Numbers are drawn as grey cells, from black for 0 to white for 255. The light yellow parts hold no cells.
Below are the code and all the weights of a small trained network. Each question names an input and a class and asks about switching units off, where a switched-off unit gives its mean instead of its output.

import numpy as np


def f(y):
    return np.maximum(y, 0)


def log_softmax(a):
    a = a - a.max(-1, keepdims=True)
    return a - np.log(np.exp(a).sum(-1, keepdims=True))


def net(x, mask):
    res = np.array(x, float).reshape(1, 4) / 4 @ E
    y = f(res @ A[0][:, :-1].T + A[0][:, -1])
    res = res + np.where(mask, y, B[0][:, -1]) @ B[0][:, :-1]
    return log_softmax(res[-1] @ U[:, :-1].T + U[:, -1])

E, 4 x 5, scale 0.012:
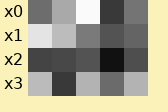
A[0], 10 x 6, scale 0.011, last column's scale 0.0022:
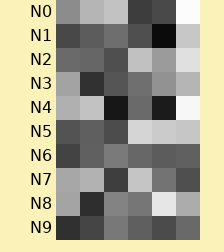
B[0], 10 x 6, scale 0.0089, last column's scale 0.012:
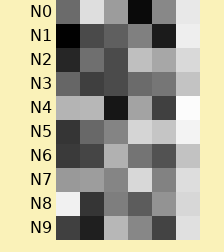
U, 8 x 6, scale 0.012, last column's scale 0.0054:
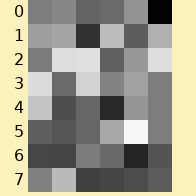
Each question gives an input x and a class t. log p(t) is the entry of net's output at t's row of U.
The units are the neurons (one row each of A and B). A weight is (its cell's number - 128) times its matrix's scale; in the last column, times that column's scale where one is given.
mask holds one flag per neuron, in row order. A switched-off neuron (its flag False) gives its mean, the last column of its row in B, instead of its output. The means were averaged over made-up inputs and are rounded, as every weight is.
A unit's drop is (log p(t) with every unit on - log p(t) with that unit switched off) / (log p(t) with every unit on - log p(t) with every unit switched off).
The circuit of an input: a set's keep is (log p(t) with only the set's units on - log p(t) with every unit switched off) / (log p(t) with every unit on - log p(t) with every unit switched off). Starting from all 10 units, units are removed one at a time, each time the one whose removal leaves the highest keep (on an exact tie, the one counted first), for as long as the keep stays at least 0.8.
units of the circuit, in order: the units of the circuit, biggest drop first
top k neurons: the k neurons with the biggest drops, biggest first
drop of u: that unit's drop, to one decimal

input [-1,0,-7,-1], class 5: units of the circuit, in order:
N4
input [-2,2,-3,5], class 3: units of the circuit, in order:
N1, N8
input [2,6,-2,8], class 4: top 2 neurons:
N7, N5
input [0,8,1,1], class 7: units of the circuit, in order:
N0, N5
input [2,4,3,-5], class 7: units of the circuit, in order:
N4, N0
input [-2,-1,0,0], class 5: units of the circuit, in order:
N4, N1
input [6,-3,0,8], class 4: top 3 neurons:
N8, N7, N5
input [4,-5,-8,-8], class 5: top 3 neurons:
N4, N0, N5
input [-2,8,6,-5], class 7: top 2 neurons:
N4, N0
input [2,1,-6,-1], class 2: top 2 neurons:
N4, N8
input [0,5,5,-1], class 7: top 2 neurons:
N4, N0
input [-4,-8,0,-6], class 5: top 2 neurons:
N5, N2
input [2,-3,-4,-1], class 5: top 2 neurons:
N0, N4
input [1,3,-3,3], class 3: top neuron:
N1
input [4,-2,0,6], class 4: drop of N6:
0.0
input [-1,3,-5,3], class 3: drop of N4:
0.2
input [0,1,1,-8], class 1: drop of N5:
-0.2
